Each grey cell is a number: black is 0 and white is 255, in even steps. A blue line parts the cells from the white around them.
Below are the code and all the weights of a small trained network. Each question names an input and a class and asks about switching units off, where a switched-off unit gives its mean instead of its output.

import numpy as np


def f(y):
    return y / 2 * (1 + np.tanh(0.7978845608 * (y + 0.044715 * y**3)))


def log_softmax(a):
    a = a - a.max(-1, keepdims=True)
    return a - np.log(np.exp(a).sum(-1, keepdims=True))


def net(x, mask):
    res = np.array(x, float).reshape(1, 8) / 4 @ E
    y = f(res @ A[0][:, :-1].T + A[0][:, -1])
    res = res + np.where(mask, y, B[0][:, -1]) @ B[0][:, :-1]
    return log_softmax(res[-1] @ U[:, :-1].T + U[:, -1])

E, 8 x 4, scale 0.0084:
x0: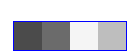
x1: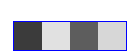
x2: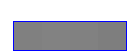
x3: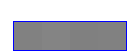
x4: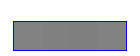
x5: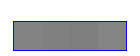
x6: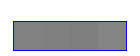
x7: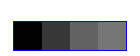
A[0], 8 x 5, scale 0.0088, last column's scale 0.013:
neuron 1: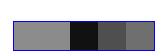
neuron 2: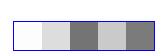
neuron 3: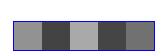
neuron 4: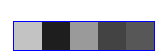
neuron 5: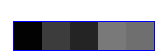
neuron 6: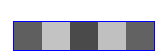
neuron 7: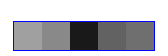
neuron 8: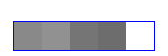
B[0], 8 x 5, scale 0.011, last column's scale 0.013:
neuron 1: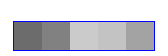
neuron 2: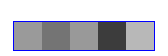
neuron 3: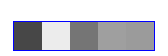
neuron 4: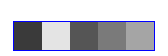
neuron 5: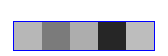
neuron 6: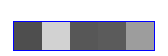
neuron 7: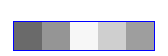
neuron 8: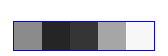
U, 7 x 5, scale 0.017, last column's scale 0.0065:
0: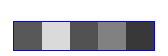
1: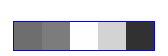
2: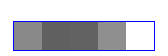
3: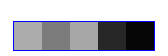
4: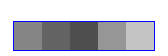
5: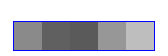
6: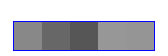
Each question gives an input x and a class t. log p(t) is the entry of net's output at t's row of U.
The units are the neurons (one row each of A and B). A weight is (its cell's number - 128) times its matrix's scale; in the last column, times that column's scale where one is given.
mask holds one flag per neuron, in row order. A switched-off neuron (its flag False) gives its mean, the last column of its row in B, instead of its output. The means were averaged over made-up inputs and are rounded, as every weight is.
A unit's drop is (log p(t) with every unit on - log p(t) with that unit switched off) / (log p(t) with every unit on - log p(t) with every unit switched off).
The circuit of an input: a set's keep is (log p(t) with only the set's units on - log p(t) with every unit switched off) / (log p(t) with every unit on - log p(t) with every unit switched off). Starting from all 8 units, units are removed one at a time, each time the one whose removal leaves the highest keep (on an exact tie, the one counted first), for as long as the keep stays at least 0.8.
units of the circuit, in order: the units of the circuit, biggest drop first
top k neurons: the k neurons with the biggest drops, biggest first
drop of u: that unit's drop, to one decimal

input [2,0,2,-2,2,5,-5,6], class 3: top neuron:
(neuron 5)
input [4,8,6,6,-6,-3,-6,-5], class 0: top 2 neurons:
(neuron 6; neuron 5)
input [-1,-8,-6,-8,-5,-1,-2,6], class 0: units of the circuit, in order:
(neuron 4; neuron 3)
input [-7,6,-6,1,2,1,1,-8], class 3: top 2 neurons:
(neuron 2; neuron 6)
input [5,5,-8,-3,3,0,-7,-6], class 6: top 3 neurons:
(neuron 5; neuron 7; neuron 1)
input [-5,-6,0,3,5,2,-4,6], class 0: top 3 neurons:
(neuron 4; neuron 3; neuron 2)
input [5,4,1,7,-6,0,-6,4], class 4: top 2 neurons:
(neuron 7; neuron 1)
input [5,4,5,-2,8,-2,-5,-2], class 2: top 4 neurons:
(neuron 7; neuron 1; neuron 3; neuron 4)
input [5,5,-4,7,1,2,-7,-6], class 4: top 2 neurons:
(neuron 5; neuron 7)
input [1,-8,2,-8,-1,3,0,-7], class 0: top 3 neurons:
(neuron 4; neuron 3; neuron 5)
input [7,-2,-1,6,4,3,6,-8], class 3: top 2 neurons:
(neuron 2; neuron 7)
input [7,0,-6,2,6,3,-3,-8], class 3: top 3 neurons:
(neuron 2; neuron 7; neuron 1)
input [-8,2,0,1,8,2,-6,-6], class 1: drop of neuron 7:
0.7
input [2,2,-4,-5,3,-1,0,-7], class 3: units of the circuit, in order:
(neuron 2)
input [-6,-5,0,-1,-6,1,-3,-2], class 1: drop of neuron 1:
0.4
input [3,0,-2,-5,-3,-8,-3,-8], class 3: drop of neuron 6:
0.0
